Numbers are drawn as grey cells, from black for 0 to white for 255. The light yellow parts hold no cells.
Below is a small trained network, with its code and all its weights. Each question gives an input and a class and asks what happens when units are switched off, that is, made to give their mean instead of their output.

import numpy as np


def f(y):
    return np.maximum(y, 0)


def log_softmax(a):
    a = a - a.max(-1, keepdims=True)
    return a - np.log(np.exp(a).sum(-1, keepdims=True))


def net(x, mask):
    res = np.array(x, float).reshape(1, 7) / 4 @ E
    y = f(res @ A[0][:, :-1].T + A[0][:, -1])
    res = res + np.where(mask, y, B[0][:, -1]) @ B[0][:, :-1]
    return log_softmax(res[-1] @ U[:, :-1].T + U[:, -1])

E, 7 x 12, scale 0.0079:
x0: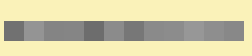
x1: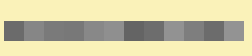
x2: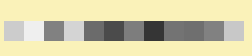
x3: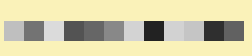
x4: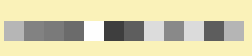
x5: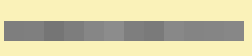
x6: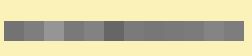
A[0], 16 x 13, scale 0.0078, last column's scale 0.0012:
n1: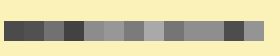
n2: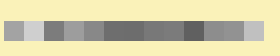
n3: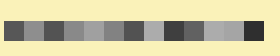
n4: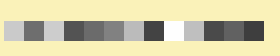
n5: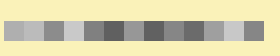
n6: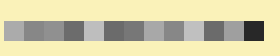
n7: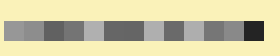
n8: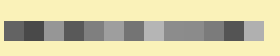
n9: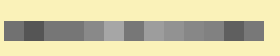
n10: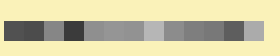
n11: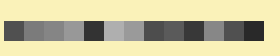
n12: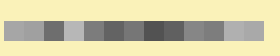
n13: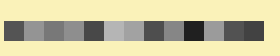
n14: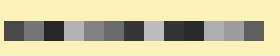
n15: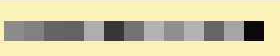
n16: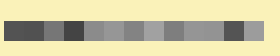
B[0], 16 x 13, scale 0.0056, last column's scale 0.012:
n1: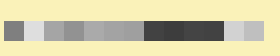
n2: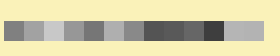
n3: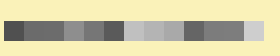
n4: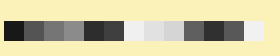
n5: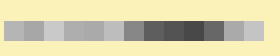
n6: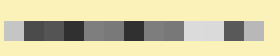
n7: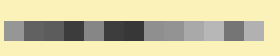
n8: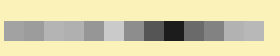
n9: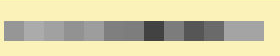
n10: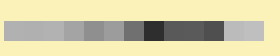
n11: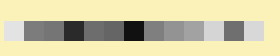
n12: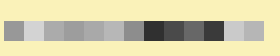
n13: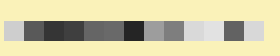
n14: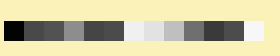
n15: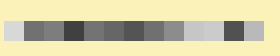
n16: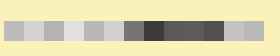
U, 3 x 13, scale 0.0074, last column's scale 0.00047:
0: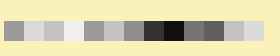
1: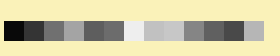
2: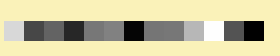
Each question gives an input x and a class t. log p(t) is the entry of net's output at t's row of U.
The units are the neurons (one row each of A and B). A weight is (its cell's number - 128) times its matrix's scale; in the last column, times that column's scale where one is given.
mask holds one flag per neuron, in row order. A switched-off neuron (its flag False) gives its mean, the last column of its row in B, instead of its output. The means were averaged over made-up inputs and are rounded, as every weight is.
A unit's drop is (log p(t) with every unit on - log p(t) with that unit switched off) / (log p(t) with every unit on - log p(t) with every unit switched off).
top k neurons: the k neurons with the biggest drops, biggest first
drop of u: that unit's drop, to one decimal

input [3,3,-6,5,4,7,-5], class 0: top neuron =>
(n14)
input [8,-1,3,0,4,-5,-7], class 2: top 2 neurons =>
(n6 n1)
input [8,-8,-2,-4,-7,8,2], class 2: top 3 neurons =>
(n11 n13 n4)
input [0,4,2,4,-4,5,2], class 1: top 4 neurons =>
(n4 n6 n15 n7)
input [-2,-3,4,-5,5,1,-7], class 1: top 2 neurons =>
(n14 n11)
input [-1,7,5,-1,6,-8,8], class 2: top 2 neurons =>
(n6 n15)
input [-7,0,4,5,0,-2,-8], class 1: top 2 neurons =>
(n4 n16)
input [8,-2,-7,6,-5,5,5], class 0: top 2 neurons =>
(n14 n16)
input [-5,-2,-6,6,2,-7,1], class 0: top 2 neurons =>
(n14 n10)
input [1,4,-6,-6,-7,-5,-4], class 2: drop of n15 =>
-0.2
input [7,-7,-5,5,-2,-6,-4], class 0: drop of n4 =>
-0.1
